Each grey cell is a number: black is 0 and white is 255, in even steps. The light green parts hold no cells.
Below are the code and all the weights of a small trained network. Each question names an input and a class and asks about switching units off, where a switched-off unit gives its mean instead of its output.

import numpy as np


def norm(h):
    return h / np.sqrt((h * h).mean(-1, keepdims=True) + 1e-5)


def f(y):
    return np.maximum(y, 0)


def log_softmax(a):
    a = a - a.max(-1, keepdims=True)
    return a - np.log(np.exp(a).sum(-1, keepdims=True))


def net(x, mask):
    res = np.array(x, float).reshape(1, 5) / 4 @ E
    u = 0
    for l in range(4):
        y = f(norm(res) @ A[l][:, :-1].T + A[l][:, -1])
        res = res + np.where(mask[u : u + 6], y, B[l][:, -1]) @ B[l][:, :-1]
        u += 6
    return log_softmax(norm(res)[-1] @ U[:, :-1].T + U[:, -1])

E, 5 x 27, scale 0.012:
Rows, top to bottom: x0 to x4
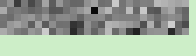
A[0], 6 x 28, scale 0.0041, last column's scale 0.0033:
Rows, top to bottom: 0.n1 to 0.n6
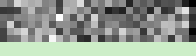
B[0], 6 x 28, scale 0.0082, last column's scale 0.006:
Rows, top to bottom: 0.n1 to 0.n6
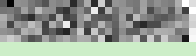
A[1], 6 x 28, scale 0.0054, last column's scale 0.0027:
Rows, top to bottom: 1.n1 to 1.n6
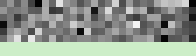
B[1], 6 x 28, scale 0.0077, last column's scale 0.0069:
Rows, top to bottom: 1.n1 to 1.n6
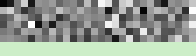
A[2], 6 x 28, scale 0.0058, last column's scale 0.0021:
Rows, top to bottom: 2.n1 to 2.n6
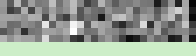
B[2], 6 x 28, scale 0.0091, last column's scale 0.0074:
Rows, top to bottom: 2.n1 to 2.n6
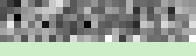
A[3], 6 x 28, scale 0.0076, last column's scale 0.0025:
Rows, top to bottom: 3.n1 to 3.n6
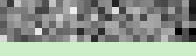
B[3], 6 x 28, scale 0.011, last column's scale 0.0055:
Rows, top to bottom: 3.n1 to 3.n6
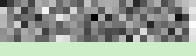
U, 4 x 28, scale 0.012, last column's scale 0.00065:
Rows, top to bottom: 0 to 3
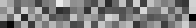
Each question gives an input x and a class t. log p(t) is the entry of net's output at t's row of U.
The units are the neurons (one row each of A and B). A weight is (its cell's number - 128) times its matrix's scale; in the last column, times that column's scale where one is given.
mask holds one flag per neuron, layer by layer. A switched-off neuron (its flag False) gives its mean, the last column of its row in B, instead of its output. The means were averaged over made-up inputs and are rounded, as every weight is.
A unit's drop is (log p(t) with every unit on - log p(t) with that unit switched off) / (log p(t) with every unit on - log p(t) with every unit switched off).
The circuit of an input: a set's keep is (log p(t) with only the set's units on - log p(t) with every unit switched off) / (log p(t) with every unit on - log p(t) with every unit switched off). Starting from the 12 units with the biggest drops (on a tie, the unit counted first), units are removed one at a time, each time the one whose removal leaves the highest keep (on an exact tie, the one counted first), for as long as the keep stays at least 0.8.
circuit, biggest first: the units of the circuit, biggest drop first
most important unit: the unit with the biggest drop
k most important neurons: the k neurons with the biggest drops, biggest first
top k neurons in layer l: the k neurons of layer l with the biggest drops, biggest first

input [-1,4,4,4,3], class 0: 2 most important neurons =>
(1.n2, 3.n6)
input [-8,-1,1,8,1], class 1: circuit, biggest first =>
(3.n5)
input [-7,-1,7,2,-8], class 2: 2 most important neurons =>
(1.n4, 3.n2)
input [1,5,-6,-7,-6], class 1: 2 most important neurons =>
(2.n4, 0.n2)
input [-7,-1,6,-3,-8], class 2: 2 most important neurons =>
(1.n4, 3.n2)
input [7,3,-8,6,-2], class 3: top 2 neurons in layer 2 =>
(2.n2, 2.n4)
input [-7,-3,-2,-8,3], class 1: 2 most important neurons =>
(2.n4, 0.n2)
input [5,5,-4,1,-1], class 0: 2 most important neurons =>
(1.n2, 0.n1)
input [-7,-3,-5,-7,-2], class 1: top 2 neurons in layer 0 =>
(0.n2, 0.n4)
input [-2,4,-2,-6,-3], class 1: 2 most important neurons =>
(0.n2, 2.n4)
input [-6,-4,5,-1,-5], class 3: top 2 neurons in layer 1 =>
(1.n6, 1.n2)
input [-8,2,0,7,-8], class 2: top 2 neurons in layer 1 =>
(1.n4, 1.n1)
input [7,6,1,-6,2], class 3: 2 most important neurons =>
(1.n1, 0.n6)
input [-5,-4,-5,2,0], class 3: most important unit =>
0.n1
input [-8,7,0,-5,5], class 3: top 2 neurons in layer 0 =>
(0.n1, 0.n6)
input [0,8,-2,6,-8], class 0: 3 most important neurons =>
(1.n2, 2.n6, 3.n6)
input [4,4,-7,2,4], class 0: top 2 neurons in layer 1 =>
(1.n2, 1.n4)
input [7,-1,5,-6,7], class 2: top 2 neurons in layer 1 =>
(1.n3, 1.n6)
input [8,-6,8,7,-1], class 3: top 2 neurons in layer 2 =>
(2.n4, 2.n2)
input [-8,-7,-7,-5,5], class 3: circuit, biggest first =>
(3.n1)
